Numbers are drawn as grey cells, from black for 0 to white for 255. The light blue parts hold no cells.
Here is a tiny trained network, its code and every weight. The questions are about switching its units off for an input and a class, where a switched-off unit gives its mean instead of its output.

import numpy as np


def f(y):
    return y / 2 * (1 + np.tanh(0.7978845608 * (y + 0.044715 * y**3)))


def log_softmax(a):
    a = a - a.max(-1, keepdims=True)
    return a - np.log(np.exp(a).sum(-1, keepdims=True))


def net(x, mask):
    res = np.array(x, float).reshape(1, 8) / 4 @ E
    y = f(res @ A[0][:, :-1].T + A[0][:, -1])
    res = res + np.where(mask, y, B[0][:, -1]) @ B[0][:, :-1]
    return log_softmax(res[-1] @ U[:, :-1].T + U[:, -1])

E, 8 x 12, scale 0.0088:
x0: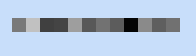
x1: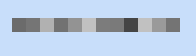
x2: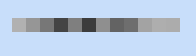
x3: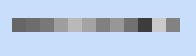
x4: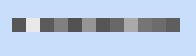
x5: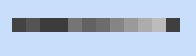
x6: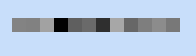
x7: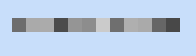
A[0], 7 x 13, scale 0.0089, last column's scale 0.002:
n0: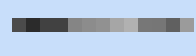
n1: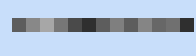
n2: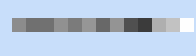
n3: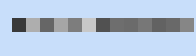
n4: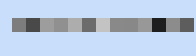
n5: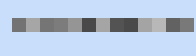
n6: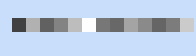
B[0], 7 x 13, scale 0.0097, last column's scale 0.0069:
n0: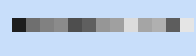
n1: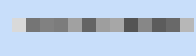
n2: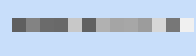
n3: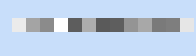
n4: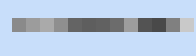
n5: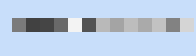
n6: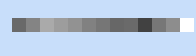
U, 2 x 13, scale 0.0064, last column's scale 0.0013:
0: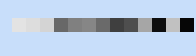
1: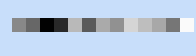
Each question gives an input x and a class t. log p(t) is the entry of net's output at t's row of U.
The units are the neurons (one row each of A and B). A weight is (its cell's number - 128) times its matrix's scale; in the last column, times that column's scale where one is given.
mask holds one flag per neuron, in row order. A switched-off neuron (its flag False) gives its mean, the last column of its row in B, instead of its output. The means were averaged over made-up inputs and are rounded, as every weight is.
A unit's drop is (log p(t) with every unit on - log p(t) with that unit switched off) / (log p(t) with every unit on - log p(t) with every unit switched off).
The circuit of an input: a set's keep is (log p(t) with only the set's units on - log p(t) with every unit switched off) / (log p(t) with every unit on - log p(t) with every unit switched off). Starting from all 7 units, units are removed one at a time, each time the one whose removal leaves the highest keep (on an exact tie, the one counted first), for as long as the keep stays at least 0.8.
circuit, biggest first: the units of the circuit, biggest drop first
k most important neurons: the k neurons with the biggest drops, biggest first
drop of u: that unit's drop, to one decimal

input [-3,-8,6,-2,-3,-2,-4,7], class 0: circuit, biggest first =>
n4, n2
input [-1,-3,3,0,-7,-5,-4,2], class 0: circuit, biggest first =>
n4
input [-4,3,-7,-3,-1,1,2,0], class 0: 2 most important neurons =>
n2, n5
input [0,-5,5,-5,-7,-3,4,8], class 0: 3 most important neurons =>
n4, n2, n0
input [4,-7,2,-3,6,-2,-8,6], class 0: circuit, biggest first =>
n2, n0
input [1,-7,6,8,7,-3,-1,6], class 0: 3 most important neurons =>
n0, n2, n6
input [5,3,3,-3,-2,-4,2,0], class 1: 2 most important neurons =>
n5, n3
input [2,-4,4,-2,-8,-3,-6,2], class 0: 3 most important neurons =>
n4, n0, n2
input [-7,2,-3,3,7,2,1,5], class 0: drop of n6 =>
0.3
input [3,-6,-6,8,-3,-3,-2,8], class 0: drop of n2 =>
0.0
